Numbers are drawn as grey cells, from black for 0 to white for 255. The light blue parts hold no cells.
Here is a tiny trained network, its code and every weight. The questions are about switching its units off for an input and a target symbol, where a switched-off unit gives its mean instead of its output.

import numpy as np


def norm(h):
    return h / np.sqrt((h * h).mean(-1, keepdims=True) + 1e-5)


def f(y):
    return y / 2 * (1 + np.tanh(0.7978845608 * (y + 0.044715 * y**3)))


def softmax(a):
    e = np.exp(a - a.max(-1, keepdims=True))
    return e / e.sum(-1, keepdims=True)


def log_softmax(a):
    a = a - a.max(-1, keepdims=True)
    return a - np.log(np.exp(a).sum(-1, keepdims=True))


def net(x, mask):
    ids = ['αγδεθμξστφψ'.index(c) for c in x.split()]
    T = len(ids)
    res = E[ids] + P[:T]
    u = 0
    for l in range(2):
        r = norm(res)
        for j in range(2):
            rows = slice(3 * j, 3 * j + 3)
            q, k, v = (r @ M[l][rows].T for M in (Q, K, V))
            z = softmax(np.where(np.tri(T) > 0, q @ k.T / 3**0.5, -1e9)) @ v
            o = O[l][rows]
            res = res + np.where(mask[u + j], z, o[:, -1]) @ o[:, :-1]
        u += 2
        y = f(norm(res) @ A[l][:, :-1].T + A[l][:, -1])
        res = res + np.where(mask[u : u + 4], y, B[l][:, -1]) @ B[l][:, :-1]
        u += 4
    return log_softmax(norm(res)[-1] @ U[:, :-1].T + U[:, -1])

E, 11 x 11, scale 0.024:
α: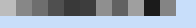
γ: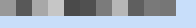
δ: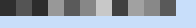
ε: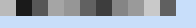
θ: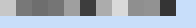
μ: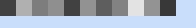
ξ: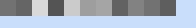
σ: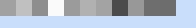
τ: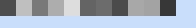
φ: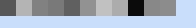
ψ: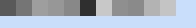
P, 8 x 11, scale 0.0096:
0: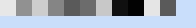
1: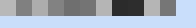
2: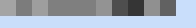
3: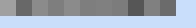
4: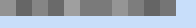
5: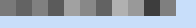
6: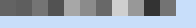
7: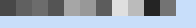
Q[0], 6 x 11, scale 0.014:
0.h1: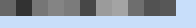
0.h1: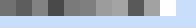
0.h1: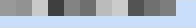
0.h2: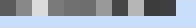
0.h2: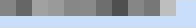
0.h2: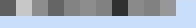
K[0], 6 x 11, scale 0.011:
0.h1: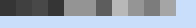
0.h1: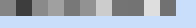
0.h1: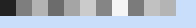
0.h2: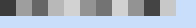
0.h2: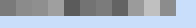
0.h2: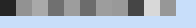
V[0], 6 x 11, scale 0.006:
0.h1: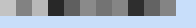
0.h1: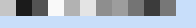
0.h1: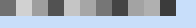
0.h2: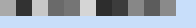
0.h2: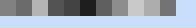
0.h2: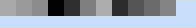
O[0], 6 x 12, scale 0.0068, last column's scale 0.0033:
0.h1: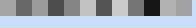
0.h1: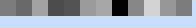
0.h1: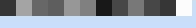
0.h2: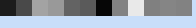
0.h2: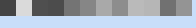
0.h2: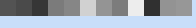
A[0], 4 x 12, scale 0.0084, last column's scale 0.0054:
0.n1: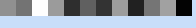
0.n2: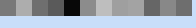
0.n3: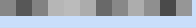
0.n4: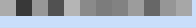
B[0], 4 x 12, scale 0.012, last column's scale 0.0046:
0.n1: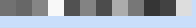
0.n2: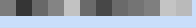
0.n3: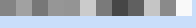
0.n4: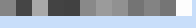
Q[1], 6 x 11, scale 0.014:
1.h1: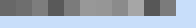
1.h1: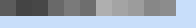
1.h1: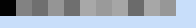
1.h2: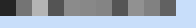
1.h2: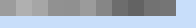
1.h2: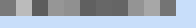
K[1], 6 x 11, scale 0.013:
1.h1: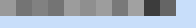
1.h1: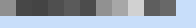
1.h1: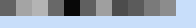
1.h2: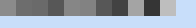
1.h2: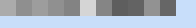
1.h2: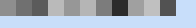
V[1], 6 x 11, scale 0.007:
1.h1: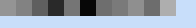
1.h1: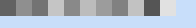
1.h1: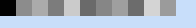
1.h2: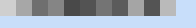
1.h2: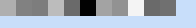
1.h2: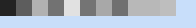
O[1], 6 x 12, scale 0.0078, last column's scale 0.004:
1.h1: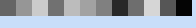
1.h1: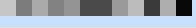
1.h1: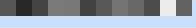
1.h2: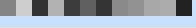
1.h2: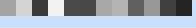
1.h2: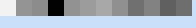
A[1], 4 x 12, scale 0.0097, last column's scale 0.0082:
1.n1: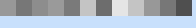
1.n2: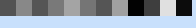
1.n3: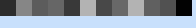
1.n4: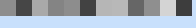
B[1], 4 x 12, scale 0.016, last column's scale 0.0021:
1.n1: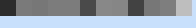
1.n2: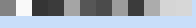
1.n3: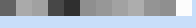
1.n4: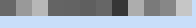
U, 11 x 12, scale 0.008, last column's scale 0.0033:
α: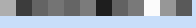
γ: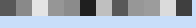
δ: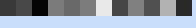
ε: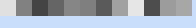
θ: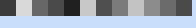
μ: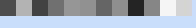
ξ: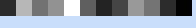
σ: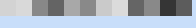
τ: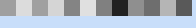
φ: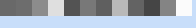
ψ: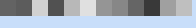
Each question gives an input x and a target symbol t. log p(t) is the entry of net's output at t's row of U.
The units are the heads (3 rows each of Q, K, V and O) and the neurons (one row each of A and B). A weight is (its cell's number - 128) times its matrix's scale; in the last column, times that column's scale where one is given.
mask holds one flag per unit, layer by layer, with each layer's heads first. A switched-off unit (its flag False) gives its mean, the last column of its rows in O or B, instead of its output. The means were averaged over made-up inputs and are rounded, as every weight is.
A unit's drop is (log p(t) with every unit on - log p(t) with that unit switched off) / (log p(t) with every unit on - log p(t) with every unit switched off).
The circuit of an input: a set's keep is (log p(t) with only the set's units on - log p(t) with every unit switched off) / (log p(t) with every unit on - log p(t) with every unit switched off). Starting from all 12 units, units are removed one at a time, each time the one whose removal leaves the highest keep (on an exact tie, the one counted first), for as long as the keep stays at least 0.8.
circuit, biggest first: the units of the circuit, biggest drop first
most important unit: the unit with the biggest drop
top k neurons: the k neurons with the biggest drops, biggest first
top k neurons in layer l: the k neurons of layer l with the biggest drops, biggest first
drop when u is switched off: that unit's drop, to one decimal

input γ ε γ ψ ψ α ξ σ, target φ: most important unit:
1.h1
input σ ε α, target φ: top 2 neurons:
[0.n3, 0.n1]
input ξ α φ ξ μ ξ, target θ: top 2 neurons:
[1.n3, 0.n3]
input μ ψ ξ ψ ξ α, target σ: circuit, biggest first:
[1.h2, 1.h1, 0.n2, 0.n3]
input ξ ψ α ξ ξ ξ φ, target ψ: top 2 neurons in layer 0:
[0.n3, 0.n2]
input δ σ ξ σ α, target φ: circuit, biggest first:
[0.h2, 1.h2]
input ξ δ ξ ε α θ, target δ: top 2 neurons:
[1.n1, 0.n2]
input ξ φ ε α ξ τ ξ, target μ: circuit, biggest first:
[0.h2, 1.h1, 1.n2]
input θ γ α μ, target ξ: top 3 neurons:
[0.n2, 0.n4, 1.n1]
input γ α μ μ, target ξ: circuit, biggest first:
[0.h1, 1.h1, 0.n2, 1.n1]
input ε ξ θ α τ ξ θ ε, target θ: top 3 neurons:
[0.n3, 0.n4, 1.n3]
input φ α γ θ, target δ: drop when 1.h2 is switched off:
0.1
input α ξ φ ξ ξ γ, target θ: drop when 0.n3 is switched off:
0.0
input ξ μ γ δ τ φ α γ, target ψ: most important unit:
0.h2
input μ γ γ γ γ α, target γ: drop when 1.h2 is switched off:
0.2
